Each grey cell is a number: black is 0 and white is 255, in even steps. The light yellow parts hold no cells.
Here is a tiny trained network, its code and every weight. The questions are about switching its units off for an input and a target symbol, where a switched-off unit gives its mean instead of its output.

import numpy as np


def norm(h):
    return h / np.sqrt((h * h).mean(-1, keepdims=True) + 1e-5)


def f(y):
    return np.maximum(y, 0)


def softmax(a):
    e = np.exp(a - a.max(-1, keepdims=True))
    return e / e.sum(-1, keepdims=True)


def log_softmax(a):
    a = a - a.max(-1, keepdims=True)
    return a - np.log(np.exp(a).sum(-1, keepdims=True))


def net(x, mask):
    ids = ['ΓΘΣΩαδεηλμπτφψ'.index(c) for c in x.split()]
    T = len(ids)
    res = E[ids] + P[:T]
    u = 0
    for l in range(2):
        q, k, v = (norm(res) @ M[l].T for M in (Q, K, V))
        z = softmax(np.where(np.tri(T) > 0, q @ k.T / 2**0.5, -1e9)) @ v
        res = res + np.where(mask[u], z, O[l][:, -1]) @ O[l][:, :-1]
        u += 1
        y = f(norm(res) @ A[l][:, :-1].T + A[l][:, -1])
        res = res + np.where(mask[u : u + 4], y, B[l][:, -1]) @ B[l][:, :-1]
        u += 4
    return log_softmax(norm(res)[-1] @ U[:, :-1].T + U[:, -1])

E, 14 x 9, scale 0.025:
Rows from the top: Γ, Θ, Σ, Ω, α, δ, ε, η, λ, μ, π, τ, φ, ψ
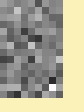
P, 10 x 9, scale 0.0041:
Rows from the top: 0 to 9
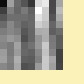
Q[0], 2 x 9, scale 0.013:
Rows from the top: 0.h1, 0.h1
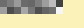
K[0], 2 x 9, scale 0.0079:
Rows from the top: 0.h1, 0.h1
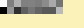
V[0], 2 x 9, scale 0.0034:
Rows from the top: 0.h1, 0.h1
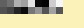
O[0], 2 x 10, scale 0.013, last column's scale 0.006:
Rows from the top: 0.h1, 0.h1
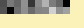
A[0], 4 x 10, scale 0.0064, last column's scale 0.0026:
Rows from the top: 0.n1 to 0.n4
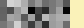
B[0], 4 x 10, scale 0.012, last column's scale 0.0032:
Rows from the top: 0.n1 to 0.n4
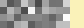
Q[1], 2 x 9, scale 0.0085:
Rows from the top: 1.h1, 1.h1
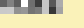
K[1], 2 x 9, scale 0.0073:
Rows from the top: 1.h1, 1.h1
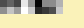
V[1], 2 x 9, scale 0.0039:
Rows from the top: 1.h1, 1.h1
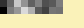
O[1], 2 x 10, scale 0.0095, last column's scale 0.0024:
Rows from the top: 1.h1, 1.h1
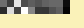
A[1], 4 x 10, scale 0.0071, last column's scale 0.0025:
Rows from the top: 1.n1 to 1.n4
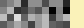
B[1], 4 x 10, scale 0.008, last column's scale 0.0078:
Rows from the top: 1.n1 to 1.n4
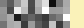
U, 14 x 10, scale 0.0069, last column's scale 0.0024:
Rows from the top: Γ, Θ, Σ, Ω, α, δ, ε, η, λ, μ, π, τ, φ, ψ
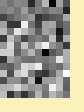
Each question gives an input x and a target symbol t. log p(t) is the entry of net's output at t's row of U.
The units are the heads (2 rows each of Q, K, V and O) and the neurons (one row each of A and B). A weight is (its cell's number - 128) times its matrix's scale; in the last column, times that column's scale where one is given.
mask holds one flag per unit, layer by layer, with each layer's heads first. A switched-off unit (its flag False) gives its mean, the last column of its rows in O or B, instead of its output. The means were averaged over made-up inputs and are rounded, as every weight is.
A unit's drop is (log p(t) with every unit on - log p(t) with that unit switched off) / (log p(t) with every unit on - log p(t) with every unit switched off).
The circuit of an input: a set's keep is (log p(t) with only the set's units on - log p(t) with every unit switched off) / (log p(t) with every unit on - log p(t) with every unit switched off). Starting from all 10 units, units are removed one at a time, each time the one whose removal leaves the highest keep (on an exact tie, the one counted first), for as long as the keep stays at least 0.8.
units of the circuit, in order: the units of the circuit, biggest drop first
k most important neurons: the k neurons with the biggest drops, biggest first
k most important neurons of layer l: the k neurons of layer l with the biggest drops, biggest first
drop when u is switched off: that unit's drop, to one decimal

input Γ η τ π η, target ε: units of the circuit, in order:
0.h1, 1.n2
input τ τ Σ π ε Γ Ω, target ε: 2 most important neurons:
1.n2, 0.n3
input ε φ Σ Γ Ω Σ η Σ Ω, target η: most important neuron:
1.n3
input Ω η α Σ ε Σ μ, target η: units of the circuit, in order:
0.h1, 1.n3
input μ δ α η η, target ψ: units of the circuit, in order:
1.h1, 0.h1
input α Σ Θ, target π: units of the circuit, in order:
0.n4, 0.n1, 1.h1
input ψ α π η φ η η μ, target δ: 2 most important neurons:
1.n4, 1.n2
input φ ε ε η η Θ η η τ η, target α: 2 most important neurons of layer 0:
0.n1, 0.n4
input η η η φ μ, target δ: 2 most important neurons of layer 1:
1.n4, 1.n1
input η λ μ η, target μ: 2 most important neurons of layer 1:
1.n3, 1.n2
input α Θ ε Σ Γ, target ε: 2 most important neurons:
0.n3, 1.n2
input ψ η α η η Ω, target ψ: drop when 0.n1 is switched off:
0.1
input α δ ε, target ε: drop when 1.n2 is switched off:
0.4
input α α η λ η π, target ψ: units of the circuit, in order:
1.h1
